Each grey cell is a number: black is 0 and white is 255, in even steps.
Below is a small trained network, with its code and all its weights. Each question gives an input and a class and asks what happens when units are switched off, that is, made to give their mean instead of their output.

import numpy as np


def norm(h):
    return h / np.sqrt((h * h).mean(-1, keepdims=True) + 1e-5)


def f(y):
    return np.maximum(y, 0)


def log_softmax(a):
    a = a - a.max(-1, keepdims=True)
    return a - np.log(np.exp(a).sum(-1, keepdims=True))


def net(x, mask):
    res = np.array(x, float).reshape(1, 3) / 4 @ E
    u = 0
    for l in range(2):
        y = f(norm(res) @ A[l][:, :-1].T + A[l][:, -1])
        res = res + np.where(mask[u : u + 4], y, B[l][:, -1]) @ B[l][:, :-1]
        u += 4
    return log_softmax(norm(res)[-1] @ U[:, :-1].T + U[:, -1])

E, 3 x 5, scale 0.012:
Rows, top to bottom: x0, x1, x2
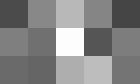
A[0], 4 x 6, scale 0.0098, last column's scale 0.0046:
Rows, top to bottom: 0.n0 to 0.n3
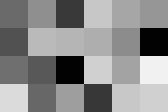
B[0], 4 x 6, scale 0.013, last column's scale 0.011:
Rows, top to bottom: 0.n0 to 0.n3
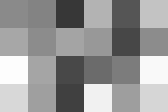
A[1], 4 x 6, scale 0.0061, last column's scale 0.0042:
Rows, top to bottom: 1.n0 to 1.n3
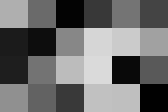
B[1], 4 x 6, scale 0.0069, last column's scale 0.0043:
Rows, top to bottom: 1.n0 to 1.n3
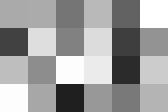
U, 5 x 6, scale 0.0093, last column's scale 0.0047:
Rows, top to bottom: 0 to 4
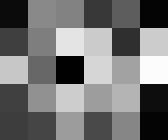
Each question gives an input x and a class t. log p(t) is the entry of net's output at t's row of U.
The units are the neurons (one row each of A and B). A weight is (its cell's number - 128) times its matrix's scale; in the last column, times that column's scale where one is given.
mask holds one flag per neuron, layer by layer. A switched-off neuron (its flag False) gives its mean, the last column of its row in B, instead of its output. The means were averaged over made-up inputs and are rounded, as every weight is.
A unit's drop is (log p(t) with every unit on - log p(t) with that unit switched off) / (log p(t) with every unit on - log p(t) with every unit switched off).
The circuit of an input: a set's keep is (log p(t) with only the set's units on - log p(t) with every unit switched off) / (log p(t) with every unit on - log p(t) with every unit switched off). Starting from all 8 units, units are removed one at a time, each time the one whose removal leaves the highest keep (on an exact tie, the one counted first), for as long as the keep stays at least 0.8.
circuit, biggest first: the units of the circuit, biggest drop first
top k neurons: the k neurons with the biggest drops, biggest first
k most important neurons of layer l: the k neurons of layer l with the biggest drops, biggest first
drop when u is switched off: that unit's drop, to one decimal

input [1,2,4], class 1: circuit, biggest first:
[0.n2; 0.n3]
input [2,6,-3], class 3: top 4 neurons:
[0.n2; 0.n0; 1.n3; 1.n0]
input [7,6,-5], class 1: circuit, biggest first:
[0.n2]
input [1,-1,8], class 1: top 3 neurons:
[0.n3; 0.n2; 1.n2]
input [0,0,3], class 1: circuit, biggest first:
[0.n3; 0.n2; 0.n1; 0.n0]
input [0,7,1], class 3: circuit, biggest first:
[0.n2; 0.n0]
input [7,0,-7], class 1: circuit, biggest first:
[0.n2; 0.n3]
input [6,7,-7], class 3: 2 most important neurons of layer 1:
[1.n2; 1.n0]
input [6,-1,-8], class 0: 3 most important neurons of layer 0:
[0.n3; 0.n2; 0.n0]
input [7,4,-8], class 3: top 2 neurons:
[0.n0; 0.n2]
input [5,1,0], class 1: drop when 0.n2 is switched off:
0.2
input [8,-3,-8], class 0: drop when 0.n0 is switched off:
0.2
